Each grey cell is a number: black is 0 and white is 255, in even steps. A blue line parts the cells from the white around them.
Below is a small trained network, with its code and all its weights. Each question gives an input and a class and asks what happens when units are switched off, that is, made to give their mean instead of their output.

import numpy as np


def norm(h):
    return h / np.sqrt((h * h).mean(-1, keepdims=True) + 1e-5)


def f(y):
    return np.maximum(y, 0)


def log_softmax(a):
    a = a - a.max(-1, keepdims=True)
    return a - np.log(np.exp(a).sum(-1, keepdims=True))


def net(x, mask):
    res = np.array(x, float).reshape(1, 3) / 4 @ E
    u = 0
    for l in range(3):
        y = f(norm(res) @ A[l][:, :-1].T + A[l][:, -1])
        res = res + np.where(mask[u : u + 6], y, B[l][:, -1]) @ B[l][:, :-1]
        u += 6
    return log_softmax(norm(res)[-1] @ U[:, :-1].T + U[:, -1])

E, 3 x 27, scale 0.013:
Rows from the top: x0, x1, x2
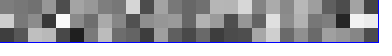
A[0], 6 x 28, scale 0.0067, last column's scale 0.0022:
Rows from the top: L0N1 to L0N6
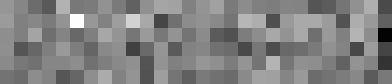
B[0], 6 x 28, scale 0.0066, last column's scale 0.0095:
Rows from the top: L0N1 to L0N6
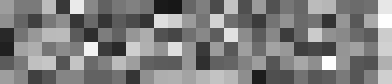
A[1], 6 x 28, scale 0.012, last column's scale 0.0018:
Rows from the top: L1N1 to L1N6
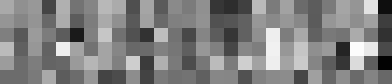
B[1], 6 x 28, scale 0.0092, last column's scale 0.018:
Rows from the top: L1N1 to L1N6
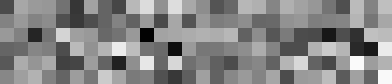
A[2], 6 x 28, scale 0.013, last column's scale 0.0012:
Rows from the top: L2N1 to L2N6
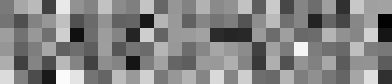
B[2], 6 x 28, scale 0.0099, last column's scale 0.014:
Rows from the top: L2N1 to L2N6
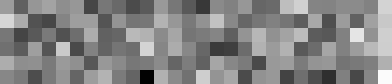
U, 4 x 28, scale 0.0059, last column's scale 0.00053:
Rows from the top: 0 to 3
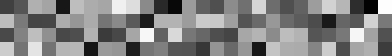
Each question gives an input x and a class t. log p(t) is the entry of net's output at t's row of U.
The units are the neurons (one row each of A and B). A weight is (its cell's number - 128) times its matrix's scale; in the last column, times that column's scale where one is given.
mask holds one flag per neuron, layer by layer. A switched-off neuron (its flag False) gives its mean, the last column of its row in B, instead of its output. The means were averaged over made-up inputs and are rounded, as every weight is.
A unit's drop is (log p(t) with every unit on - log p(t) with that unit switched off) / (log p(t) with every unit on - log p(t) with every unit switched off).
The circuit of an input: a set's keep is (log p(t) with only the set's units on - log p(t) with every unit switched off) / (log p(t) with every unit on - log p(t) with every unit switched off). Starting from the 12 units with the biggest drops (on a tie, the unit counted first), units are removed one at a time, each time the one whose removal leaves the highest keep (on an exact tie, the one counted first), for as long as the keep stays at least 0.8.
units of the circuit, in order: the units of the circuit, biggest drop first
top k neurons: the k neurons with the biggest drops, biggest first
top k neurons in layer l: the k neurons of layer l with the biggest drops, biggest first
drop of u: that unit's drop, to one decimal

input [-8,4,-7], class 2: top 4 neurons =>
(L1N1, L2N3, L1N3, L0N6)
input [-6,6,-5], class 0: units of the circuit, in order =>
(L1N4)
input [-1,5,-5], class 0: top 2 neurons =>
(L1N4, L0N6)
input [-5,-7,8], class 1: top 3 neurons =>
(L1N3, L1N4, L0N1)
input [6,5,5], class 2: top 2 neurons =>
(L1N5, L0N2)
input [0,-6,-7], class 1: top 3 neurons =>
(L1N4, L0N1, L0N3)
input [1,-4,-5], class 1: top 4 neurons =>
(L1N4, L0N1, L0N3, L0N5)
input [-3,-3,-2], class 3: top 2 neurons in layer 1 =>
(L1N4, L1N6)
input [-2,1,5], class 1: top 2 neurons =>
(L1N3, L0N1)
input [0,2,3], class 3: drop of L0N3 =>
1.9
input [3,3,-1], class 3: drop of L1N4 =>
0.3
